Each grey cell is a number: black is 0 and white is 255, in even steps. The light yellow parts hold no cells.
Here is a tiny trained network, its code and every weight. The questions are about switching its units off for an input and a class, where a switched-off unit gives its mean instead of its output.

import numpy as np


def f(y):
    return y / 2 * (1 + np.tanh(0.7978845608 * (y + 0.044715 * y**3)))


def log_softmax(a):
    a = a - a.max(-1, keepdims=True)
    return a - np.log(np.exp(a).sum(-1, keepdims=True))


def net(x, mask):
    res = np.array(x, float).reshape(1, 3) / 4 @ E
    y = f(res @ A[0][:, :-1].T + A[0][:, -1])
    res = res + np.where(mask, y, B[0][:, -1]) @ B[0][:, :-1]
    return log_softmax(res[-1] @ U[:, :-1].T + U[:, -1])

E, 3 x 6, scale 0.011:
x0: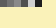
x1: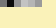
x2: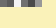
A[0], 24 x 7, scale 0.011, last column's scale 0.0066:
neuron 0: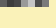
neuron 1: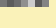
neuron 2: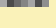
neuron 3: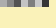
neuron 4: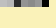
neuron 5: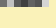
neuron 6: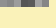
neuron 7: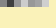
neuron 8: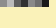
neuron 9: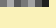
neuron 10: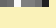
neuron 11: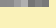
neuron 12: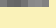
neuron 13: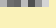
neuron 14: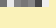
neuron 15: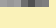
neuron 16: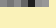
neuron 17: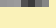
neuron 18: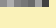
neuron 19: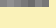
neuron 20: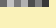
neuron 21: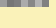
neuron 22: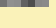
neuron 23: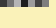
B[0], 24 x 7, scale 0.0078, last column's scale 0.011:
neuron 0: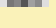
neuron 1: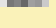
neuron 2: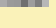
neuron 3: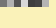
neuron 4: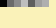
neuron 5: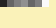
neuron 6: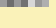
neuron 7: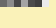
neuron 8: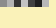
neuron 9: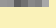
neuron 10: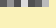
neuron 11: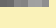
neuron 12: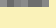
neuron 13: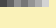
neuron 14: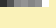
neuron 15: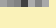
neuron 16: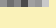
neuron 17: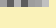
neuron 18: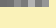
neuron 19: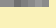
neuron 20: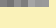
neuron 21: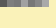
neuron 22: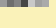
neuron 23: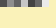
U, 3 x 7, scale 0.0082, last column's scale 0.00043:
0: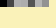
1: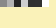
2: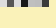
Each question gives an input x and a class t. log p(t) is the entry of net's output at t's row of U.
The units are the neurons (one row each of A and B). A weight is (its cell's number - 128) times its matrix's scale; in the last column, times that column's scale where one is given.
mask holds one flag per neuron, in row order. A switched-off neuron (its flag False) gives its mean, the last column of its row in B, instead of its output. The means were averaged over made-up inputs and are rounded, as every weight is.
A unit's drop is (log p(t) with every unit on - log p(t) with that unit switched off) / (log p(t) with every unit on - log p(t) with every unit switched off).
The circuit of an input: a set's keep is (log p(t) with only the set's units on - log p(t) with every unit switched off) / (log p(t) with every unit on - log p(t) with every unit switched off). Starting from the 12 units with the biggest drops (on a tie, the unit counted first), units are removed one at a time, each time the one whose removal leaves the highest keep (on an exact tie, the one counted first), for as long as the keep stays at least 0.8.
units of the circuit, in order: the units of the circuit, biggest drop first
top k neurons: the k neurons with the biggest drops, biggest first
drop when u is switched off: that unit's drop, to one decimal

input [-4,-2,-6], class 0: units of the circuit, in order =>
[neuron 4; neuron 7]
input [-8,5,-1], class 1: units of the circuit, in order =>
[neuron 3]
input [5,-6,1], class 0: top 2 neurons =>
[neuron 14; neuron 5]
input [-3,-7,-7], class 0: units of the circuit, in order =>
[neuron 4; neuron 14]
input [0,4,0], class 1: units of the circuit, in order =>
[neuron 7; neuron 14]
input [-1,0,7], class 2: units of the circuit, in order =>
[neuron 5; neuron 14]
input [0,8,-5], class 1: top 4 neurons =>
[neuron 7; neuron 3; neuron 17; neuron 16]
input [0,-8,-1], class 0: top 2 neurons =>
[neuron 14; neuron 5]
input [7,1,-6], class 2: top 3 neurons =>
[neuron 0; neuron 1; neuron 7]
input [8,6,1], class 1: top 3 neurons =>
[neuron 23; neuron 7; neuron 10]
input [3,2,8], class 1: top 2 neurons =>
[neuron 10; neuron 14]
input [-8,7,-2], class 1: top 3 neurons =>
[neuron 3; neuron 7; neuron 14]
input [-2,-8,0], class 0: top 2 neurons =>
[neuron 5; neuron 14]
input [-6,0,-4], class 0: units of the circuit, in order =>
[neuron 13]
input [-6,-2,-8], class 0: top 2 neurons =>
[neuron 4; neuron 13]
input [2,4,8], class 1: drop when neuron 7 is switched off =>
0.2
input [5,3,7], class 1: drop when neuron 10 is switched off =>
0.1
